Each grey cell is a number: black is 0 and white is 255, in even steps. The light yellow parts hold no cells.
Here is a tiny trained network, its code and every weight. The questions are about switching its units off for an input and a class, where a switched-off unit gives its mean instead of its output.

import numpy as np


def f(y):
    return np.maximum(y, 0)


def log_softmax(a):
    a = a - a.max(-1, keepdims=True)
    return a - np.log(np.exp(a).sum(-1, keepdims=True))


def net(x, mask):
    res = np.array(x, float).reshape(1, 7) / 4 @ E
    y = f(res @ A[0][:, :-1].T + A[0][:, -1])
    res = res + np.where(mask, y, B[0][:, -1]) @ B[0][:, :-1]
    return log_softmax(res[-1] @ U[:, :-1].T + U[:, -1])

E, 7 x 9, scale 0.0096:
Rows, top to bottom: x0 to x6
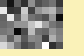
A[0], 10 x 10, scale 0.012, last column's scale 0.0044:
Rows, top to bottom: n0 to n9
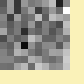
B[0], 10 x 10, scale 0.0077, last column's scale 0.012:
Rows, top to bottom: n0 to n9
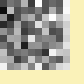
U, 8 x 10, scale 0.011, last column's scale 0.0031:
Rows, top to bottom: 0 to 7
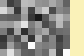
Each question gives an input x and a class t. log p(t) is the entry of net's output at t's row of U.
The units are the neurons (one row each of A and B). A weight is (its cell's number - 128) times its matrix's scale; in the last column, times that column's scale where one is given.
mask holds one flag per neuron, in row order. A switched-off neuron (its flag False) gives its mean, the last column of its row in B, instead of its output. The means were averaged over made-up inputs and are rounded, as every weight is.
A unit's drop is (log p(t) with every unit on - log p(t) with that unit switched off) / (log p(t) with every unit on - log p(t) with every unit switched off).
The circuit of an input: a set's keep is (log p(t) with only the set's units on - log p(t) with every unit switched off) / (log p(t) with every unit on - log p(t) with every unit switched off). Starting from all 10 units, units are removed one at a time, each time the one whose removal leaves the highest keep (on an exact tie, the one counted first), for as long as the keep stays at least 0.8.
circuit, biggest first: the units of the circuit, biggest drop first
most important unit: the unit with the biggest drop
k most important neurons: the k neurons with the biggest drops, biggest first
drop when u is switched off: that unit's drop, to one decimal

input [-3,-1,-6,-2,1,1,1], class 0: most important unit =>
n1
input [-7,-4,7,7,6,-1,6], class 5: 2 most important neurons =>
[n0, n6]
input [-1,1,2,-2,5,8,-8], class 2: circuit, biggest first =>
[n1, n2, n7]
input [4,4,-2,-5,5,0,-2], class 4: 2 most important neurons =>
[n4, n3]
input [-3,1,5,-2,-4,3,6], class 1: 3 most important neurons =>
[n1, n5, n6]
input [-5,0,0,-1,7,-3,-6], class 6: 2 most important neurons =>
[n5, n9]
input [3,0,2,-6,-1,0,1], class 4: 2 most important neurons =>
[n4, n0]
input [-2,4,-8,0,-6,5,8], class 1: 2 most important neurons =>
[n9, n4]
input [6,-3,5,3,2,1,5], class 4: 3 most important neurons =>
[n6, n4, n3]
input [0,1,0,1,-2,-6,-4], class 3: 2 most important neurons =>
[n2, n9]
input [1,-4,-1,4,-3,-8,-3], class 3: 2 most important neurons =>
[n9, n1]
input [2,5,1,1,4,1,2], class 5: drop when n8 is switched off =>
0.0
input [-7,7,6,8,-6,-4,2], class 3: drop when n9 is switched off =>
0.8
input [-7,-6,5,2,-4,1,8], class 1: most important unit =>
n1
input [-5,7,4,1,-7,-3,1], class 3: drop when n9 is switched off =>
0.4
